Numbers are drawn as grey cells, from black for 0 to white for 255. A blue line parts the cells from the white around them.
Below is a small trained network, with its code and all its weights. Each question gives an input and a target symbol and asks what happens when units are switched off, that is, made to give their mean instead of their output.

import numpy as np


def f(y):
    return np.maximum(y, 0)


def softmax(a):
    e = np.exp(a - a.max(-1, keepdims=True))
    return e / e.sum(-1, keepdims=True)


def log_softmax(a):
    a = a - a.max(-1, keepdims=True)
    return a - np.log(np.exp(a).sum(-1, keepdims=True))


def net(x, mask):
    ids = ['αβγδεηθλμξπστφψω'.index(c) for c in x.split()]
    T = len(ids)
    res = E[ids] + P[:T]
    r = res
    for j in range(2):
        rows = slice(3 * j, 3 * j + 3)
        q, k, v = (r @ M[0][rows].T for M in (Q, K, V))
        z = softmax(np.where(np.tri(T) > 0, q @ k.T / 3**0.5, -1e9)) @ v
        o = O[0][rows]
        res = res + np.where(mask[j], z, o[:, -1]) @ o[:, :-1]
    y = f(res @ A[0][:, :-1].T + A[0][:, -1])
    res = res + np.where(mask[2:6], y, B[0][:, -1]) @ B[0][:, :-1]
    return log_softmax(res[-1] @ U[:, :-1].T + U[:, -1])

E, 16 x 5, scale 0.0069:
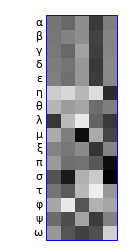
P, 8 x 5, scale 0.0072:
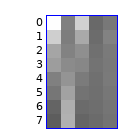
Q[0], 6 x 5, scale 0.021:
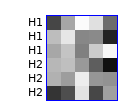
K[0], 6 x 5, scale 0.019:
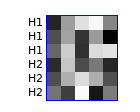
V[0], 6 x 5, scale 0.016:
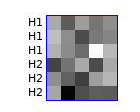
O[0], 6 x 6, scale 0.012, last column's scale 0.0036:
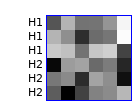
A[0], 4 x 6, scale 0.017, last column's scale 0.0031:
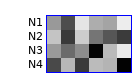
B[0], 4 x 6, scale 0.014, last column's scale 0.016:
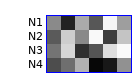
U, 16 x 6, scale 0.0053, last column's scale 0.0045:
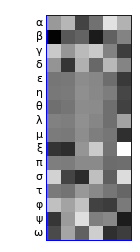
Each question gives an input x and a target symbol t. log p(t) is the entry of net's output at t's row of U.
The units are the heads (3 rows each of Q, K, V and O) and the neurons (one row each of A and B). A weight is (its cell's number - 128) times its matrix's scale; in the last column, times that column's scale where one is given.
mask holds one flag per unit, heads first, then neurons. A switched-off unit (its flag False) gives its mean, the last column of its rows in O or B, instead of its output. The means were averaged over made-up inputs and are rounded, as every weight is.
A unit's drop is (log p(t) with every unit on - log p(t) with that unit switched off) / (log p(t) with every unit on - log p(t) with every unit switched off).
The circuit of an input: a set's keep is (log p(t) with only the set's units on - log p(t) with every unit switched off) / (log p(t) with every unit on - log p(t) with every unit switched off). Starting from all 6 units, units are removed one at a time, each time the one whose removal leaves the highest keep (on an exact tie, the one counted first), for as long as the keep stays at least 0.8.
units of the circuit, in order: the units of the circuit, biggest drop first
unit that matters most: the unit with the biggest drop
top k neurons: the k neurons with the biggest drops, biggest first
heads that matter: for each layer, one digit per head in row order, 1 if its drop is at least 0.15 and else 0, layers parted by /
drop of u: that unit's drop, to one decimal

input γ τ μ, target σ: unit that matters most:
N3
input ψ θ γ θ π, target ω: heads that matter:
10
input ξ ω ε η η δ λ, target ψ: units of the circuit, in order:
[H2, H1]
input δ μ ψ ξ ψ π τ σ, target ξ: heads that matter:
10
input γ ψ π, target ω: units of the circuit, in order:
[N2, H1, H2]
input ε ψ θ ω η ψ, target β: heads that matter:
11
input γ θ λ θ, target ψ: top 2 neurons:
[N2, N1]
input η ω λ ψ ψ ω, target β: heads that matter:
01
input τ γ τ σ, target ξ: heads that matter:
10
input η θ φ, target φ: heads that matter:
11
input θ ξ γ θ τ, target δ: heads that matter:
10
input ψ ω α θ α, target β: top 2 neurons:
[N2, N1]
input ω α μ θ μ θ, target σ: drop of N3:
0.5
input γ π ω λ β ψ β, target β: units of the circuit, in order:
[H1]
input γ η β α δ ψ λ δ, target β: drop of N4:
-0.3
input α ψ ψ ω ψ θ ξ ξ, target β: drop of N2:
0.2
